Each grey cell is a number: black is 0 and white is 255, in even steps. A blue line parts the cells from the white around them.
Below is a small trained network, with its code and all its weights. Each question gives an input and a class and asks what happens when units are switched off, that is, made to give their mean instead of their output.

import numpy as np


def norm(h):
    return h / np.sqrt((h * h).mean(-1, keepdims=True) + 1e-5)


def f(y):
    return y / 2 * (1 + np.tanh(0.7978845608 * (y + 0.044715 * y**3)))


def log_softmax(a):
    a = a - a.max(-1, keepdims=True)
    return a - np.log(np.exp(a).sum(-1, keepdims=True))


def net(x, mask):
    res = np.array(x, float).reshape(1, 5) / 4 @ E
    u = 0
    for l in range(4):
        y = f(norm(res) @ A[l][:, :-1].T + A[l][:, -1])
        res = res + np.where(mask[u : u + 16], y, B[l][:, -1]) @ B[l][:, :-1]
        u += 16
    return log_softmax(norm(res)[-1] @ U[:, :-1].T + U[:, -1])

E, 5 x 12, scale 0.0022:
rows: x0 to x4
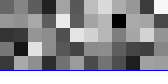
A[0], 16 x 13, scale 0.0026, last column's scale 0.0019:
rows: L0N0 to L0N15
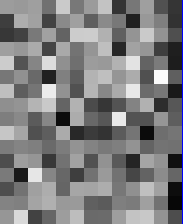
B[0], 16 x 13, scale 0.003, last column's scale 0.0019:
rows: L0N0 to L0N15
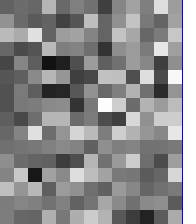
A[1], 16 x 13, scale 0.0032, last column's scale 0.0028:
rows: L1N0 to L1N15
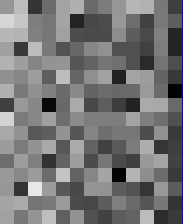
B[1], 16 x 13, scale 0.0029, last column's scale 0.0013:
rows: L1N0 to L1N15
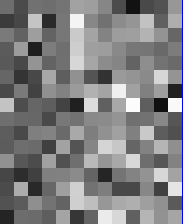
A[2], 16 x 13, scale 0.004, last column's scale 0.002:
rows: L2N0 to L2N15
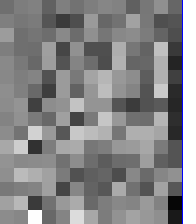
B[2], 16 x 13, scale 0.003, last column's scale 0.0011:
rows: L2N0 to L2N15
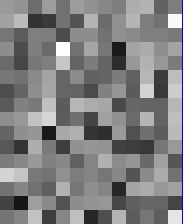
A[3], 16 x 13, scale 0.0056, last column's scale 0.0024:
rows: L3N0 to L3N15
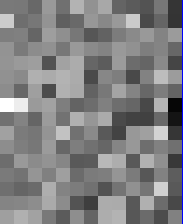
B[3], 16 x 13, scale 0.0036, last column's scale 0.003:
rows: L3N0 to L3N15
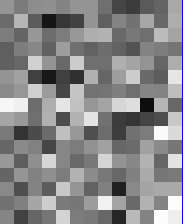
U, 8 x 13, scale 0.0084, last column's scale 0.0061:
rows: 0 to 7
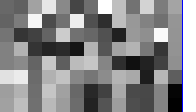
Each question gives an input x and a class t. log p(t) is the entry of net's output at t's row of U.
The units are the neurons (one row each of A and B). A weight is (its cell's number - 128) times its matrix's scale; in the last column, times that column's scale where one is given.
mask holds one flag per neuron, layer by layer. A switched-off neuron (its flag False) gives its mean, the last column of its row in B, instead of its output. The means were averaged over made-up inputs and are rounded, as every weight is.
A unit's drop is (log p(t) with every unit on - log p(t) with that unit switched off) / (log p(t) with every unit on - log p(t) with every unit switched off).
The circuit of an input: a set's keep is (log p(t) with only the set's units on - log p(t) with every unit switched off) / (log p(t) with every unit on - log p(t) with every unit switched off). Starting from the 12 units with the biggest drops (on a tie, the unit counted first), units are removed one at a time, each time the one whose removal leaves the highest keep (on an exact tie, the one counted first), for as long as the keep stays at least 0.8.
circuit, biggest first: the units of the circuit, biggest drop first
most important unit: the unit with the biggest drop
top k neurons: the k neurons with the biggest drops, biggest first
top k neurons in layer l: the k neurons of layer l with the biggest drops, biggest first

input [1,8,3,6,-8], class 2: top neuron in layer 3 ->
L3N9
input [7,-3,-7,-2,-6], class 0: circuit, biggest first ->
L0N5, L2N6, L2N8
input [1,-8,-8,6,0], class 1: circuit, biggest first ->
L1N1, L0N9
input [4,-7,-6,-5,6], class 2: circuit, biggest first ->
L0N8, L2N3
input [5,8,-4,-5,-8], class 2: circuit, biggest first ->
L1N12, L3N9
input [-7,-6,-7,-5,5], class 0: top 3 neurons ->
L1N15, L0N7, L0N2
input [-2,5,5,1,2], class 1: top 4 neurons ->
L0N2, L0N8, L2N15, L2N9
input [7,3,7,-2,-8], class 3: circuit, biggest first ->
L0N6, L3N1
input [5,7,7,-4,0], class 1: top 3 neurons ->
L0N2, L2N9, L0N8
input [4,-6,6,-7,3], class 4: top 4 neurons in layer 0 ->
L0N9, L0N15, L0N3, L0N0
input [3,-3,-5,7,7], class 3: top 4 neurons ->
L1N7, L0N15, L2N1, L1N11
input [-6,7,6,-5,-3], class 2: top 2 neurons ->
L0N9, L0N5
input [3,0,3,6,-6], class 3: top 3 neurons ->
L0N6, L0N4, L0N15
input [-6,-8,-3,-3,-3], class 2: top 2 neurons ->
L0N8, L0N5
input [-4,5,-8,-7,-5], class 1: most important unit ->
L1N1
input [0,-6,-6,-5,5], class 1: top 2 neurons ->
L1N1, L0N3
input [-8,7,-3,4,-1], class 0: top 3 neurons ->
L1N15, L0N8, L0N7
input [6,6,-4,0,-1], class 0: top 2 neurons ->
L0N5, L0N8
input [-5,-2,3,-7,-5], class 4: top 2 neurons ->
L0N5, L1N7
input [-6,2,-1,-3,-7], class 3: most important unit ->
L0N6
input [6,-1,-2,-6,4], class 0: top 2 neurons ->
L0N5, L0N12
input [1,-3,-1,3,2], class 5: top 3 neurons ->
L3N7, L0N8, L2N12
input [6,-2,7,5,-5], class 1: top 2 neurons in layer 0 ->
L0N2, L0N7
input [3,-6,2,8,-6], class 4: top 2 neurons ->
L1N13, L1N7
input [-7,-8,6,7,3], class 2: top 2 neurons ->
L0N8, L0N5
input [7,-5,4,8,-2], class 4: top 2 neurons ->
L1N13, L0N7
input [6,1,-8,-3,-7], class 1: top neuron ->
L1N1
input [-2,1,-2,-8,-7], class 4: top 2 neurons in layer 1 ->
L1N7, L1N0
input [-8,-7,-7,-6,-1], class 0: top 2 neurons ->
L1N15, L0N7
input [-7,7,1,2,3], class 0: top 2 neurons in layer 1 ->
L1N15, L1N10
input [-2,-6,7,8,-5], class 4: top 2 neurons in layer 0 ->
L0N9, L0N12
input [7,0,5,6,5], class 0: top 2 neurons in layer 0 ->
L0N5, L0N15
